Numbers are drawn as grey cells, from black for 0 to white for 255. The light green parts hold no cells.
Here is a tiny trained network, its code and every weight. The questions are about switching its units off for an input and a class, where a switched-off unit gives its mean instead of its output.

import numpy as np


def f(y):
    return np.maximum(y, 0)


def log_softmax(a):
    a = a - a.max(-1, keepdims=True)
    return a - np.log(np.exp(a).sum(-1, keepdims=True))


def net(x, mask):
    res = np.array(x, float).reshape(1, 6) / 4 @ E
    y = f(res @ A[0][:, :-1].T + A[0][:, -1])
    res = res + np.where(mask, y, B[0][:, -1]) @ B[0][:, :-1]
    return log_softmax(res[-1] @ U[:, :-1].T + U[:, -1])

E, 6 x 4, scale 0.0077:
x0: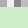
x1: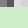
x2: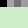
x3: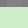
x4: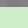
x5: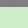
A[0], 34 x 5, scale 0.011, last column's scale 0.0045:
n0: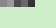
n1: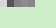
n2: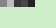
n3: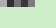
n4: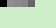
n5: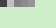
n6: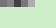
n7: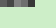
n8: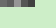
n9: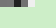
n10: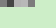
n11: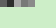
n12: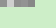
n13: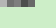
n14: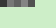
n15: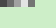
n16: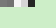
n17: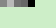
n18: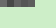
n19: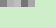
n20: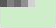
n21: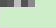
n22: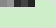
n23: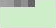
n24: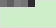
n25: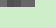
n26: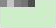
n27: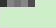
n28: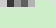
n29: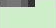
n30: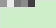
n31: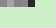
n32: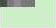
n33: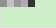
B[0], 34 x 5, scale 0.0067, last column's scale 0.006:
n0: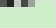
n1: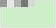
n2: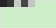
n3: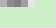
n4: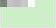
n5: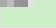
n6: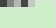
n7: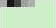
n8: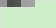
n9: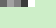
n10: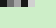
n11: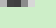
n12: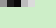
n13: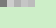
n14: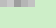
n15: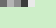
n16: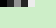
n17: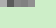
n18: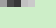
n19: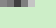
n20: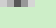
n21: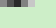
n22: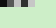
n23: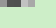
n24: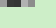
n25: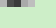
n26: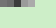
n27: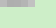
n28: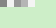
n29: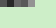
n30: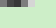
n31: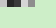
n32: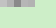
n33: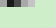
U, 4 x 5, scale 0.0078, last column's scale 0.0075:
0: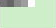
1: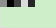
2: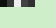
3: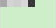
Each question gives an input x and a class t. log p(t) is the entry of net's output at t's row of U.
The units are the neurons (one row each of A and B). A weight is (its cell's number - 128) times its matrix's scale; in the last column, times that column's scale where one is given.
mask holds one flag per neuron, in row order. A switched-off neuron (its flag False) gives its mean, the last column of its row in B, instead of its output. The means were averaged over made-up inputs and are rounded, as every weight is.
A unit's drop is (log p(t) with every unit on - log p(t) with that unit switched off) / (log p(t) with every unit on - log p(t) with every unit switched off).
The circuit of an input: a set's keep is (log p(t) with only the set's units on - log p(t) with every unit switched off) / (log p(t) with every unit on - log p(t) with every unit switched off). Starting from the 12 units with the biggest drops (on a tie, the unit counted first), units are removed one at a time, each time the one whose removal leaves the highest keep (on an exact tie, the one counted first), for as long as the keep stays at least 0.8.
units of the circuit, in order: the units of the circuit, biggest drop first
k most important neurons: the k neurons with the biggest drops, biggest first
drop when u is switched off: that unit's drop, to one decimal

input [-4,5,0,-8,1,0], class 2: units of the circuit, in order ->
n10
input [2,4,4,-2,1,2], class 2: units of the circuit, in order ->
n16, n15
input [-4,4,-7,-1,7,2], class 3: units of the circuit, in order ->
n28, n1
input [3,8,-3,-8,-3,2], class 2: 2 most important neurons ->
n16, n10
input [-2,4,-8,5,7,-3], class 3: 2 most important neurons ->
n28, n1
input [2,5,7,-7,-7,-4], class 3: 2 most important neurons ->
n4, n5
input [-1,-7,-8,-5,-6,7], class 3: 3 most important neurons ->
n28, n13, n16
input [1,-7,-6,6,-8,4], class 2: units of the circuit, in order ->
n22, n2
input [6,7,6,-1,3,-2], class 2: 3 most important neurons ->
n16, n15, n10
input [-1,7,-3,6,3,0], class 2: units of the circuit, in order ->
n16, n10
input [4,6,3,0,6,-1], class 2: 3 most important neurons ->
n16, n10, n15
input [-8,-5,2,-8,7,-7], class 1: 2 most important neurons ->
n18, n25
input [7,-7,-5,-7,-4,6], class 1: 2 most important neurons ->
n12, n30
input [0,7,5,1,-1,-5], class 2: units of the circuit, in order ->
n16
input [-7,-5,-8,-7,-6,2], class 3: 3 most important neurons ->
n28, n13, n1
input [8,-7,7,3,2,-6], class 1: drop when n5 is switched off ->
-0.1
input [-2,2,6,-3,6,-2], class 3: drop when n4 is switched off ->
0.1
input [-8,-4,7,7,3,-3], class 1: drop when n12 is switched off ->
-0.1
